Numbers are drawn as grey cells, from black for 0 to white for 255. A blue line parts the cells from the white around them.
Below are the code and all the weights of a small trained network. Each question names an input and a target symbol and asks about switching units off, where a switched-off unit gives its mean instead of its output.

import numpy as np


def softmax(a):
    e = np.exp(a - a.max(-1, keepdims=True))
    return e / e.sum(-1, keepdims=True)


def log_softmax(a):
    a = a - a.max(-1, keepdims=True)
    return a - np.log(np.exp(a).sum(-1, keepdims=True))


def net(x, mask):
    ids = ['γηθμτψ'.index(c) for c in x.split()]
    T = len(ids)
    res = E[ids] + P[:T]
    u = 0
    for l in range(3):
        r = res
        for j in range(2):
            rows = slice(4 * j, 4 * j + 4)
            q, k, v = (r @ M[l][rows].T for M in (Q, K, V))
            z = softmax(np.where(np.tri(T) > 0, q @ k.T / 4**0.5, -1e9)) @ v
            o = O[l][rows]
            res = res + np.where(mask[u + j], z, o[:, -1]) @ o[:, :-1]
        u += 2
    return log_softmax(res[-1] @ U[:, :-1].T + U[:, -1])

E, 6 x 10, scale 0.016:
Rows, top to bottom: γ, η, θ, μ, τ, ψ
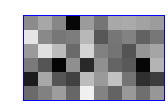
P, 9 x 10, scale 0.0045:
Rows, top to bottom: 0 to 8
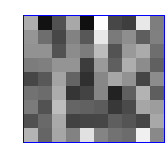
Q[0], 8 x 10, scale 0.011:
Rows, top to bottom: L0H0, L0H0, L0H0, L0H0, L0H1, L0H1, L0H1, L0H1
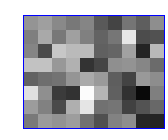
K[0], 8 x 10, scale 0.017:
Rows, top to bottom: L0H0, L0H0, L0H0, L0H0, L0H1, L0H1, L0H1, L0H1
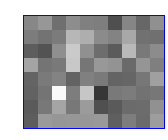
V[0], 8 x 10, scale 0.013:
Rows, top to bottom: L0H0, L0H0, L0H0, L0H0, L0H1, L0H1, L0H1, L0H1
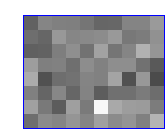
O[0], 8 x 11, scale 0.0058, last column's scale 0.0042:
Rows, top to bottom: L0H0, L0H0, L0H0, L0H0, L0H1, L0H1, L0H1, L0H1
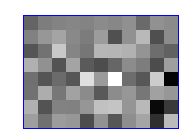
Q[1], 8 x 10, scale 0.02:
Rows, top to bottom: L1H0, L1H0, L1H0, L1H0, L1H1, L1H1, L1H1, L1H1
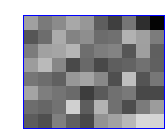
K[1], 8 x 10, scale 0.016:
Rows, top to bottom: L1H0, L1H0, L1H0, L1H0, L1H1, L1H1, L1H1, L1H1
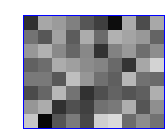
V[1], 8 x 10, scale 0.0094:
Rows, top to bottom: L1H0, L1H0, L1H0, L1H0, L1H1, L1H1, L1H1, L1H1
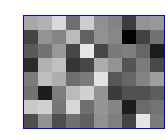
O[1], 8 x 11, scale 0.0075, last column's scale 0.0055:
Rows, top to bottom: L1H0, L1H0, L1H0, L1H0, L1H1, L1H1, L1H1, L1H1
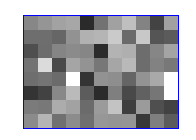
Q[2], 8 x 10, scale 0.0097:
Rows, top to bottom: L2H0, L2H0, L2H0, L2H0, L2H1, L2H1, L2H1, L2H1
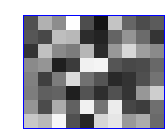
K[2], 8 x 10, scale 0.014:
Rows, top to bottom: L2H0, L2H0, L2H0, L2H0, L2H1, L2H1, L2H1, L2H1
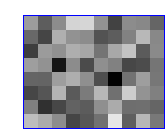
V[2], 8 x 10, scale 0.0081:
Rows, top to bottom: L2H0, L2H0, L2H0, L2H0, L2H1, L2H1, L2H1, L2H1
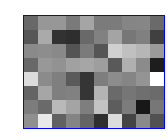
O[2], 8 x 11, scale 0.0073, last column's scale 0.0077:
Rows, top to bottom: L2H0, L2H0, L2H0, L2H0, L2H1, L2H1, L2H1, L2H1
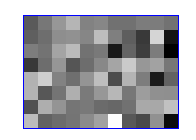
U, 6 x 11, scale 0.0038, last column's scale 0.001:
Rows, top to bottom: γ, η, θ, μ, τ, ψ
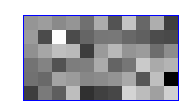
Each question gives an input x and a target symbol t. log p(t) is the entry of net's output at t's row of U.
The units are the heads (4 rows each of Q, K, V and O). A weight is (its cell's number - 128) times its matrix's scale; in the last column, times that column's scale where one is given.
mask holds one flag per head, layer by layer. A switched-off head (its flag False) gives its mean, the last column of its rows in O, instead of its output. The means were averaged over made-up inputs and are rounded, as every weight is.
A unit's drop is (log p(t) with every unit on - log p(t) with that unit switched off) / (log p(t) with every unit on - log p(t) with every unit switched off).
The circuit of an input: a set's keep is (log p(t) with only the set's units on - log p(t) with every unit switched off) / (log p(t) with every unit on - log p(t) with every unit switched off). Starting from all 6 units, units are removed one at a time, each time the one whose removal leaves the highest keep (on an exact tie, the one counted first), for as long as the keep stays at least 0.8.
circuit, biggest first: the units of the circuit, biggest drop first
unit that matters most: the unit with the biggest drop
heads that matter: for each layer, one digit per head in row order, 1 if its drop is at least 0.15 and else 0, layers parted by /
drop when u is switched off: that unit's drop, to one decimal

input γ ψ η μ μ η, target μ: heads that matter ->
00 / 10 / 00
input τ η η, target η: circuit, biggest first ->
(L1H0 L0H0 L1H1)
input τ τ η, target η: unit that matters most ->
L0H0
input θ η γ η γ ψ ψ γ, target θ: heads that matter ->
00 / 11 / 01
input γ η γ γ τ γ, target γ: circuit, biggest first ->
(L1H1 L2H1 L1H0)
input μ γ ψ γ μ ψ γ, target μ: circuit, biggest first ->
(L1H0 L0H1)
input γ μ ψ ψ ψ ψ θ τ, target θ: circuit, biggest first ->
(L1H0 L2H1 L1H1 L0H1)
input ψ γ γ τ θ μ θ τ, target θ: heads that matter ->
01 / 11 / 01
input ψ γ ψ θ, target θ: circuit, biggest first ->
(L2H1 L1H1 L1H0)
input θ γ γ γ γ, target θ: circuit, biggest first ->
(L2H1 L1H1)
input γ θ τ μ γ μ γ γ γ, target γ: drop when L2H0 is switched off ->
0.1
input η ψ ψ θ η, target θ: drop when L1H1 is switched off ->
0.3
